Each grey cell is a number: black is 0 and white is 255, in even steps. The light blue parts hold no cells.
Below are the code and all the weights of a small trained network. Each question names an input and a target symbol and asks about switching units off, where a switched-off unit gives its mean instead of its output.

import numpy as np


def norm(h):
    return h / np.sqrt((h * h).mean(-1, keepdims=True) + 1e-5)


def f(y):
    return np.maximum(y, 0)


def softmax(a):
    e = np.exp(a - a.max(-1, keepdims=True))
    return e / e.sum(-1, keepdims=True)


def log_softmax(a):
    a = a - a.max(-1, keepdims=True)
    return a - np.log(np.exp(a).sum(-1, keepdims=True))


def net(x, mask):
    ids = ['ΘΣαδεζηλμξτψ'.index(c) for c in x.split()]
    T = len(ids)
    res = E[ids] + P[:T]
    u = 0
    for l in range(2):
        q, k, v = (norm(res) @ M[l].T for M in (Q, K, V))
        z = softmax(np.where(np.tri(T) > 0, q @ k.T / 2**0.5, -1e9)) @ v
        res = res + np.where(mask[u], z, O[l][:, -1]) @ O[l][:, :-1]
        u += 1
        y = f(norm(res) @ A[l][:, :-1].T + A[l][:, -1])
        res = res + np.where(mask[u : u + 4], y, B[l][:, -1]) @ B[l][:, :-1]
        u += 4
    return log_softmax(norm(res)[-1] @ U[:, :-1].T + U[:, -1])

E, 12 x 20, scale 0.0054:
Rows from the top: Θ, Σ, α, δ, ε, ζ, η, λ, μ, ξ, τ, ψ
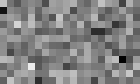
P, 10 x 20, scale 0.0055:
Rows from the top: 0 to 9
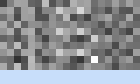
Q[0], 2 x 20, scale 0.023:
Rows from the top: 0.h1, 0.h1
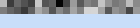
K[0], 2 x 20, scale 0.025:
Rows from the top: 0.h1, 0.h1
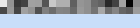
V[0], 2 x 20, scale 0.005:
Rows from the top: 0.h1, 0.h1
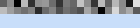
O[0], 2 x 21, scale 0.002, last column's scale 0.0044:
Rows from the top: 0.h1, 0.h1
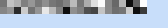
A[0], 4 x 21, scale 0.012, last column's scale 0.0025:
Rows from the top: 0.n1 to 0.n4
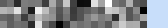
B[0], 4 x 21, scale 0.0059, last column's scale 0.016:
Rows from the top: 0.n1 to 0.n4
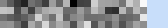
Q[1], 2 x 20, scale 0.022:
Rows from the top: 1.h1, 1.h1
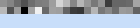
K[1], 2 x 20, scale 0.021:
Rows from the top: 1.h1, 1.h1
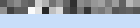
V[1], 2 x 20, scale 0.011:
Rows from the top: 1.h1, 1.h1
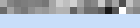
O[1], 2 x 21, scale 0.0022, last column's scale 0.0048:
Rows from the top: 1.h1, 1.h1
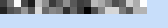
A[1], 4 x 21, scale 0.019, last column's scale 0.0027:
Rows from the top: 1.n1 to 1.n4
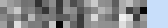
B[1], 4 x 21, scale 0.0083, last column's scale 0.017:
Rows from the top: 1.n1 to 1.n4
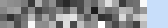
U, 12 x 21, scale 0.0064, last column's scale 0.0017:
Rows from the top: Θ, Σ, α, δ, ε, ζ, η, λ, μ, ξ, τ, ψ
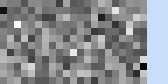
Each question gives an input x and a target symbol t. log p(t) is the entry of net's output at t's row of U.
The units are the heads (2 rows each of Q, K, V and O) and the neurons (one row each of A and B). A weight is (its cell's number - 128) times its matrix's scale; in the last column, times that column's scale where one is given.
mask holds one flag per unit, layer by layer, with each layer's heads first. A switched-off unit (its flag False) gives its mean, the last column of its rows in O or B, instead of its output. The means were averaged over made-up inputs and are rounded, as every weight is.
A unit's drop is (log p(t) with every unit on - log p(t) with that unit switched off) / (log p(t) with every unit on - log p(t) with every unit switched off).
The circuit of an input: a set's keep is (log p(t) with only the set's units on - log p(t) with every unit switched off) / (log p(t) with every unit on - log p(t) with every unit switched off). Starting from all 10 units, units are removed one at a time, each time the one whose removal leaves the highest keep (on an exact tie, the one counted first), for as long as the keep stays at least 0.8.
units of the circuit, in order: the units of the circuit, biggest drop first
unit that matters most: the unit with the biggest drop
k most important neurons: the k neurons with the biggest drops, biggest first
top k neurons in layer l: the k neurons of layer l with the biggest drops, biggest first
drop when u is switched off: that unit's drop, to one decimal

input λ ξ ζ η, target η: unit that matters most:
0.n4
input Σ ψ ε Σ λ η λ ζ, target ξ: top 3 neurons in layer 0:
[0.n1 0.n3 0.n2]
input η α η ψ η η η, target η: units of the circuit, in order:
[0.n1 0.n4]
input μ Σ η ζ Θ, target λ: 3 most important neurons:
[0.n1 0.n3 1.n3]
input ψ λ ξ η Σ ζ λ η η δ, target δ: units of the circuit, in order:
[0.n1 1.n1 1.n3 1.n4]
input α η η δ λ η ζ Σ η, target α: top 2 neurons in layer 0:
[0.n3 0.n2]
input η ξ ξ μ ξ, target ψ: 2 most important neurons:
[0.n4 0.n3]
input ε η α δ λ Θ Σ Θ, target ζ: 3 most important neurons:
[0.n1 1.n1 1.n3]
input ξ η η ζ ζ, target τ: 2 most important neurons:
[0.n1 1.n1]
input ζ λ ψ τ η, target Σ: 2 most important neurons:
[0.n3 0.n1]
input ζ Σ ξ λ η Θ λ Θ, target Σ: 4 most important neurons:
[0.n3 0.n1 0.n2 1.n3]
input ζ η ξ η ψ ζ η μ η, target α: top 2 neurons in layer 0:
[0.n3 0.n1]
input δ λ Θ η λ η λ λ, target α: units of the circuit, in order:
[1.n1 1.n4]
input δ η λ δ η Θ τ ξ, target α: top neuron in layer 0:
[0.n1]
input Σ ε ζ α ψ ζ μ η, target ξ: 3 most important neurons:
[0.n1 1.n1 1.n3]
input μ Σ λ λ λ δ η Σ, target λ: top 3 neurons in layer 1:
[1.n3 1.n1 1.n4]
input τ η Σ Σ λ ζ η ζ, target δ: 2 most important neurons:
[0.n3 0.n1]
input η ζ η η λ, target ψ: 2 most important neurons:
[0.n4 0.n3]
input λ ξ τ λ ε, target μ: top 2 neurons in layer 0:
[0.n3 0.n1]
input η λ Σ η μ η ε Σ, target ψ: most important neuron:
[0.n4]
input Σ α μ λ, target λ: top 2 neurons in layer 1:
[1.n4 1.n1]
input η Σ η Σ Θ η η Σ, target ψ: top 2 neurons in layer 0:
[0.n4 0.n3]
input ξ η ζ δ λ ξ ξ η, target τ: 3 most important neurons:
[0.n1 1.n1 0.n3]
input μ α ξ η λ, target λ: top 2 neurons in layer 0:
[0.n1 0.n3]
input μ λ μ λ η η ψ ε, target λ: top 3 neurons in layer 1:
[1.n3 1.n1 1.n4]
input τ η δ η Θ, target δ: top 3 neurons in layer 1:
[1.n3 1.n1 1.n4]
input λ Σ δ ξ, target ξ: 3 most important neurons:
[0.n1 1.n1 1.n3]
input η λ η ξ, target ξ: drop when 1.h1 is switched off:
0.4
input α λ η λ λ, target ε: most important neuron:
[0.n1]
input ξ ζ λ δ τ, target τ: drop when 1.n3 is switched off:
0.2
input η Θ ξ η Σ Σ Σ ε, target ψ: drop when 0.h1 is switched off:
0.6
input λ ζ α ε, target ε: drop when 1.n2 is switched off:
0.0
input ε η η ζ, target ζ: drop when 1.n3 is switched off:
0.1
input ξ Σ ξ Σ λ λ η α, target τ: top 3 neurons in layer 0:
[0.n1 0.n3 0.n2]
